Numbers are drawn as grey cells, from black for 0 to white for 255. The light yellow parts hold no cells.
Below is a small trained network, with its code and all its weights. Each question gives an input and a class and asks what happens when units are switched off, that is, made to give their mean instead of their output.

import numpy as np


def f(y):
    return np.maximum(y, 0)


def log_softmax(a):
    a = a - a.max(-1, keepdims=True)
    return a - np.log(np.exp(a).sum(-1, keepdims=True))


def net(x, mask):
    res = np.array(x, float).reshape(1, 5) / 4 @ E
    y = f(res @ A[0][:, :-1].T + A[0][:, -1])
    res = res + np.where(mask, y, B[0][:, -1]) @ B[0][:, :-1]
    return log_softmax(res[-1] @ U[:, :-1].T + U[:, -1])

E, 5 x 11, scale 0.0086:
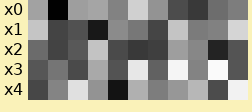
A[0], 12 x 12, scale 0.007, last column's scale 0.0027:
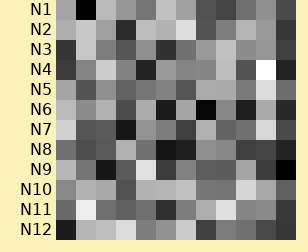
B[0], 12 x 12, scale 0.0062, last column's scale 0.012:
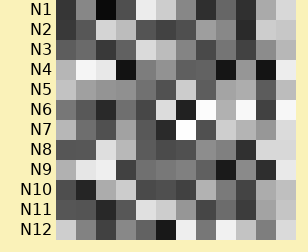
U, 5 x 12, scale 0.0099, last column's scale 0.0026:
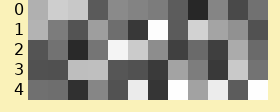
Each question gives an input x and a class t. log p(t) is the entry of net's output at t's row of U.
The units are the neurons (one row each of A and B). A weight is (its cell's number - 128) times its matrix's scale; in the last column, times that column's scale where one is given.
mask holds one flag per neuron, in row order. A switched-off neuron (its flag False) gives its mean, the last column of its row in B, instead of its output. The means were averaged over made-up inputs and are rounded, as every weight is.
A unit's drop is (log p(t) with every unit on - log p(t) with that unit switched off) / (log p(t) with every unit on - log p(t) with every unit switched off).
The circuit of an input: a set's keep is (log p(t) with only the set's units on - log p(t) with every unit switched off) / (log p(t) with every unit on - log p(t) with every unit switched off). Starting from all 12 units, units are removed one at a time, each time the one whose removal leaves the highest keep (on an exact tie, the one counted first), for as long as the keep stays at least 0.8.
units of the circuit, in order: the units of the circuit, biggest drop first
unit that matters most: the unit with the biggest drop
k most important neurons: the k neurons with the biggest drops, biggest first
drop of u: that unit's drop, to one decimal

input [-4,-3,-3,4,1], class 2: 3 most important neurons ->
[N6; N11; N7]
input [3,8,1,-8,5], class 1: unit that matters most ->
N7
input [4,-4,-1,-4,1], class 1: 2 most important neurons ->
[N12; N11]
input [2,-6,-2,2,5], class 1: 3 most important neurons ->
[N12; N9; N6]
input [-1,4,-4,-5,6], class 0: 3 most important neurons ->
[N4; N12; N5]
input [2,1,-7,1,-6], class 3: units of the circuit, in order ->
[N2; N10]
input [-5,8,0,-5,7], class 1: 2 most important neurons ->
[N7; N9]
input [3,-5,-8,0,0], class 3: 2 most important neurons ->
[N2; N10]
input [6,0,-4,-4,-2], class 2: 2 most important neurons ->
[N1; N8]
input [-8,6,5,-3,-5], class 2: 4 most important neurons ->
[N11; N3; N12; N4]
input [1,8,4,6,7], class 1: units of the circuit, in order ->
[N7; N5]
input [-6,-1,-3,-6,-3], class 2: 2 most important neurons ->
[N11; N3]
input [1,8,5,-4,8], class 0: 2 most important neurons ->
[N4; N12]
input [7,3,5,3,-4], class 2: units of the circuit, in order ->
[N1]
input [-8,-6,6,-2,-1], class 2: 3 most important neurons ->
[N11; N3; N7]
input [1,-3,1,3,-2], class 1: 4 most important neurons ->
[N6; N4; N9; N1]
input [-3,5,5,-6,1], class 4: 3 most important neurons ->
[N6; N12; N2]
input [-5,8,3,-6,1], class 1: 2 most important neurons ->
[N7; N5]
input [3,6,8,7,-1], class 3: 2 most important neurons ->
[N8; N6]
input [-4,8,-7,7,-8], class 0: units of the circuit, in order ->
[N9]
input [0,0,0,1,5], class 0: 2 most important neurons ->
[N6; N4]
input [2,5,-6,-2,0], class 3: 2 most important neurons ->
[N2; N10]
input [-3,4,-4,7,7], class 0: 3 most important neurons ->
[N4; N6; N5]
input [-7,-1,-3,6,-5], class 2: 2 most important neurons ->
[N6; N11]
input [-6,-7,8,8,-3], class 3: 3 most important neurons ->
[N8; N6; N7]
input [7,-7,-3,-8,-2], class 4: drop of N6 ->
1.1
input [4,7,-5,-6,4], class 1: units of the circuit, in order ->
[N7]
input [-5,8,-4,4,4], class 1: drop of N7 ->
0.3
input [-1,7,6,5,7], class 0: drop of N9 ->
0.0
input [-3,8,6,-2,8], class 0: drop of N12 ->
0.2
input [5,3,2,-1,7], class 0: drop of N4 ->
0.8
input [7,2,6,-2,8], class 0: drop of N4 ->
1.0
